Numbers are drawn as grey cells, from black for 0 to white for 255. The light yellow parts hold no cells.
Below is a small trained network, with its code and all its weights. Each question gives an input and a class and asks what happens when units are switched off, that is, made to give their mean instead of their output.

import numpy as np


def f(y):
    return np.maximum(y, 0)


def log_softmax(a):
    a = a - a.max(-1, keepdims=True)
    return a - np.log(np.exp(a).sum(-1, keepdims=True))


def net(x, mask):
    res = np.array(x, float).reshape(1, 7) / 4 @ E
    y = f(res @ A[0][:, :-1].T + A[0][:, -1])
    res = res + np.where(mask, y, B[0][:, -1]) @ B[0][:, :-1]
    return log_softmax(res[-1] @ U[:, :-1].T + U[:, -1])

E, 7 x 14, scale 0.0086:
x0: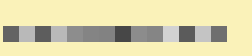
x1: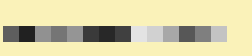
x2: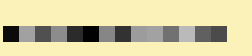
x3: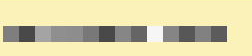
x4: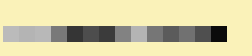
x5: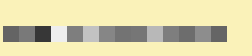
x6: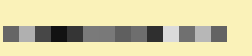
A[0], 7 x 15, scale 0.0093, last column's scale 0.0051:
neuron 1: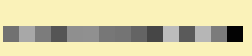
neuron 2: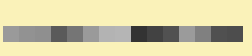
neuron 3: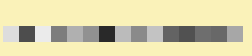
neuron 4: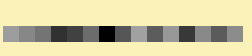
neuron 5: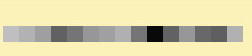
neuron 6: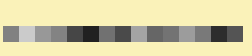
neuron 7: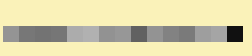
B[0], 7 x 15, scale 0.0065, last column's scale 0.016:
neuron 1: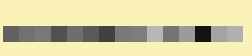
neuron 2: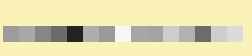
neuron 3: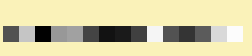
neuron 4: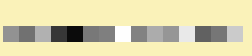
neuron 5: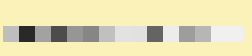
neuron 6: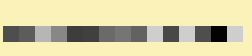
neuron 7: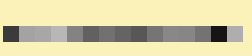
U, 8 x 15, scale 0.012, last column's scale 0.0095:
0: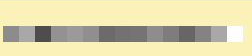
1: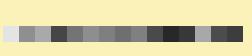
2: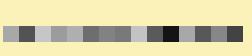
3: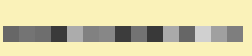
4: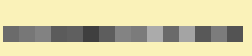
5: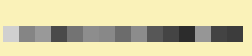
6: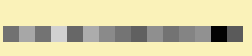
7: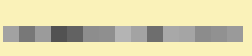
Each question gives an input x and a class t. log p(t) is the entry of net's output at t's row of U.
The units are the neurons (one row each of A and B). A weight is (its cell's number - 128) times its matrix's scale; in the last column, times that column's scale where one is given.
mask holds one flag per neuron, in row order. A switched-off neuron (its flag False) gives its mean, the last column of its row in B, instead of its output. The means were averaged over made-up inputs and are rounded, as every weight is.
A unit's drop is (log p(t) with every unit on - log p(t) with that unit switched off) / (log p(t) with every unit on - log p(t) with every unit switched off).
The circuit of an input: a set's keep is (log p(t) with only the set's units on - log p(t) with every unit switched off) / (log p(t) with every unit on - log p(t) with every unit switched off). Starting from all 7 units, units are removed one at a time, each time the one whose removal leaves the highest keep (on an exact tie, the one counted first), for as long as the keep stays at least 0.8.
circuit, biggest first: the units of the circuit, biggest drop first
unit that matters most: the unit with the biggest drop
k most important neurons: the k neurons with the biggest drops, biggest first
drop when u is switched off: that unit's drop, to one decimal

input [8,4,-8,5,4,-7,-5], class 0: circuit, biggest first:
neuron 3
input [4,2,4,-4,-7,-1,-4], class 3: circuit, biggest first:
neuron 3; neuron 2; neuron 4
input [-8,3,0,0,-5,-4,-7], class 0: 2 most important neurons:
neuron 3; neuron 6
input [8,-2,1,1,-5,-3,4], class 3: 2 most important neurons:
neuron 6; neuron 3
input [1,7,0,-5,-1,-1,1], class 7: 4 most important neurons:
neuron 3; neuron 6; neuron 4; neuron 1
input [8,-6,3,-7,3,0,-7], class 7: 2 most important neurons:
neuron 5; neuron 3
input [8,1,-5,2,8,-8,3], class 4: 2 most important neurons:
neuron 3; neuron 6
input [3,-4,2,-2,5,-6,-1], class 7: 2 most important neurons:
neuron 5; neuron 3
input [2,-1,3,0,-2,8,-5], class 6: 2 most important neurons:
neuron 3; neuron 5
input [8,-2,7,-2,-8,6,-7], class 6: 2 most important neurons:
neuron 3; neuron 5
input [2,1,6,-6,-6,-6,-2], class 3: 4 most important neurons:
neuron 4; neuron 2; neuron 3; neuron 1
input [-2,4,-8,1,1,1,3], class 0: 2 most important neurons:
neuron 3; neuron 6
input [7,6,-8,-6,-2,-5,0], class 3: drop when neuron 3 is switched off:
0.3
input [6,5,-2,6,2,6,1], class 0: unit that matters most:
neuron 6
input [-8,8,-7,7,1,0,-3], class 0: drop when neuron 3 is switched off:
0.4
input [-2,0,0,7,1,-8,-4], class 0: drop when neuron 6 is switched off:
0.2
